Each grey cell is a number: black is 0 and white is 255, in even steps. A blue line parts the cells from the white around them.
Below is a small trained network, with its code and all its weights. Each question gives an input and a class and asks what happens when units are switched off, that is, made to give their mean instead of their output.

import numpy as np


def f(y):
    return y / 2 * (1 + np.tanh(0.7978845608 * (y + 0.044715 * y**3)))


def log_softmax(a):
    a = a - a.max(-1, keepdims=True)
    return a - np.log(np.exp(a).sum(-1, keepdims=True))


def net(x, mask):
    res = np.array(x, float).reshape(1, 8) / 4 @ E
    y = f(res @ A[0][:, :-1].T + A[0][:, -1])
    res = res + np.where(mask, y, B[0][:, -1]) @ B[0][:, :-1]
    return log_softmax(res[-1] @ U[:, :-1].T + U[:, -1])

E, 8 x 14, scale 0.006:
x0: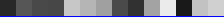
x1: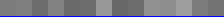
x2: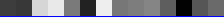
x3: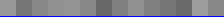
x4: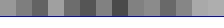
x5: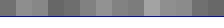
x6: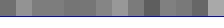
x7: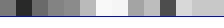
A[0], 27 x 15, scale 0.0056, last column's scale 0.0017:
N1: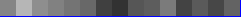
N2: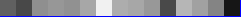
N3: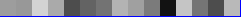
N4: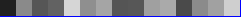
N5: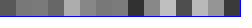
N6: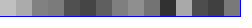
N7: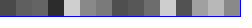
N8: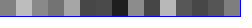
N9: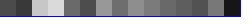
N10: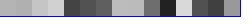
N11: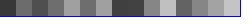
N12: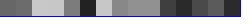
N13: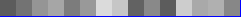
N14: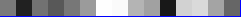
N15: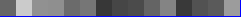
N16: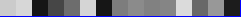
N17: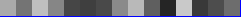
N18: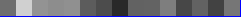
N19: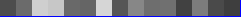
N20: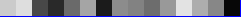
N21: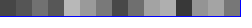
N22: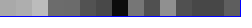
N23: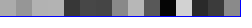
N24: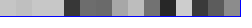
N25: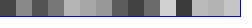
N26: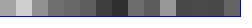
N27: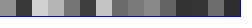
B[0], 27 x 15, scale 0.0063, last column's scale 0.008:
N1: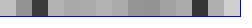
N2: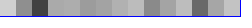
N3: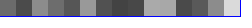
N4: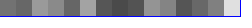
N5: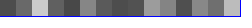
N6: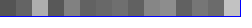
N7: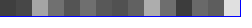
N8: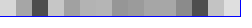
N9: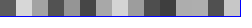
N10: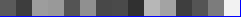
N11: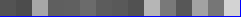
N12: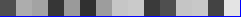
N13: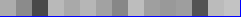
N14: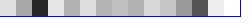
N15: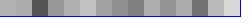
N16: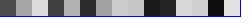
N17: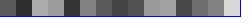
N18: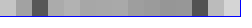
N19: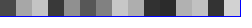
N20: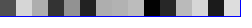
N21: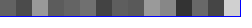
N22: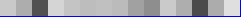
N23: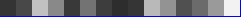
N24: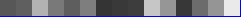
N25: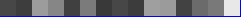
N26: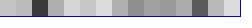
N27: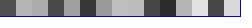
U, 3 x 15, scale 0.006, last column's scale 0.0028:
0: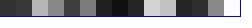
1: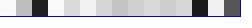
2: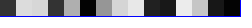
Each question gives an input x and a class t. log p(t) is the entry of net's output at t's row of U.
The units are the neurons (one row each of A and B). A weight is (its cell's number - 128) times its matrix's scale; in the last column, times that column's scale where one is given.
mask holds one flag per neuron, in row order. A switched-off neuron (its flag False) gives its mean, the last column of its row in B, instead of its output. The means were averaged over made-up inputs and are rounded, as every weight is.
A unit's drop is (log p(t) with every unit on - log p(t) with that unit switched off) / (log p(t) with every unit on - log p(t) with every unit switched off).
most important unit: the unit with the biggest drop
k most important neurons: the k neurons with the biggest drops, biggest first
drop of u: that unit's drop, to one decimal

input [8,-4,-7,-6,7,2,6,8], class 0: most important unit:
N25
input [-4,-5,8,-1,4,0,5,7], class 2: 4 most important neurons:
[N12; N27; N19; N9]
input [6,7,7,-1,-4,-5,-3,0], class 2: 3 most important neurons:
[N19; N27; N12]
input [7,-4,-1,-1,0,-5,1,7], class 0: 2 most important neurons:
[N25; N7]
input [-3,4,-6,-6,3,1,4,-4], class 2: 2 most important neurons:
[N16; N20]
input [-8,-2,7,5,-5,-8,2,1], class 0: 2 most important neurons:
[N10; N23]
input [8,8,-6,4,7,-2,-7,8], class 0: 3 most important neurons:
[N25; N7; N21]
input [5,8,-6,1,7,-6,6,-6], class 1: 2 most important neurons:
[N8; N26]
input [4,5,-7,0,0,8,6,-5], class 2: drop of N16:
0.4
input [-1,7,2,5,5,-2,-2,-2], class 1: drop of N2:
-0.1
